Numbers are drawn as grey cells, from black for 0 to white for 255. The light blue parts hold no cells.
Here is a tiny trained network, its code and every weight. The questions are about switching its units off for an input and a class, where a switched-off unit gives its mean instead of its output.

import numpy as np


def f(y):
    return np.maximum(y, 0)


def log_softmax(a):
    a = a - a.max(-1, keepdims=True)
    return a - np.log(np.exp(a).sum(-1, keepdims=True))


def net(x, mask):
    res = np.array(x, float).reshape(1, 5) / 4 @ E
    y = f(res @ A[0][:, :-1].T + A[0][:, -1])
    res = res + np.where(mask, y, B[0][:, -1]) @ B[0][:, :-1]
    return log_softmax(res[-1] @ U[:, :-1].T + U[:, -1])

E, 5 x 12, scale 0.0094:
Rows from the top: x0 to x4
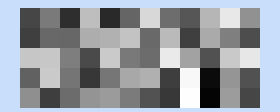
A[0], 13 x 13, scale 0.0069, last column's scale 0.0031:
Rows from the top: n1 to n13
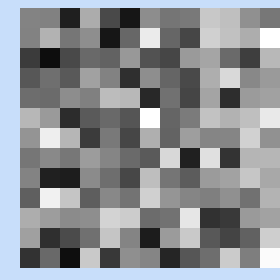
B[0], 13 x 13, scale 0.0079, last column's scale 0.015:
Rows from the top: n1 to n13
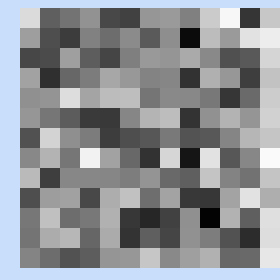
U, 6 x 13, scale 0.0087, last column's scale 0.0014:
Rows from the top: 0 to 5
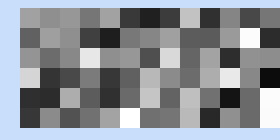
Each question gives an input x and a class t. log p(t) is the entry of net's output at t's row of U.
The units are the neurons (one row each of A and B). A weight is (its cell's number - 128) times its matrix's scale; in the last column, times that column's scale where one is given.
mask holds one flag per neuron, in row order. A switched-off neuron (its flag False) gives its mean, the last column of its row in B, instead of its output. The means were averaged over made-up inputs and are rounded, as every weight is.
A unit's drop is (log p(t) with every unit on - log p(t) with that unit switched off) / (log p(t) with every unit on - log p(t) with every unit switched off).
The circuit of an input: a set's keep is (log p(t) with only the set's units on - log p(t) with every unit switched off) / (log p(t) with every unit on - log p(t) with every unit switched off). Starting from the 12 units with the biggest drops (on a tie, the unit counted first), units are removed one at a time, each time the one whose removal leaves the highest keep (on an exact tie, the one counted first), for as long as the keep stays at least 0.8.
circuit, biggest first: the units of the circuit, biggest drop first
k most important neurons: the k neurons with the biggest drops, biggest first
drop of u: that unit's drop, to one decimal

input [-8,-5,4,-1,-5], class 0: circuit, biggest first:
n11
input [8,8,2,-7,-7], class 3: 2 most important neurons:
n1, n6
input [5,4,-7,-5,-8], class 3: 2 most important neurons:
n1, n2
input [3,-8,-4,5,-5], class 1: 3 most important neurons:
n7, n10, n4
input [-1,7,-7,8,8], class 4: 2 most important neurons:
n3, n13
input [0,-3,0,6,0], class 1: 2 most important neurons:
n12, n10
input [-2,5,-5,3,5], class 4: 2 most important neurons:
n3, n8
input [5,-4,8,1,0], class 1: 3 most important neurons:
n7, n10, n13
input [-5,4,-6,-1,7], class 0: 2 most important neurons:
n11, n12
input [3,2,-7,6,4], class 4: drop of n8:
0.0
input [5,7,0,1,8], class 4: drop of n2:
0.1
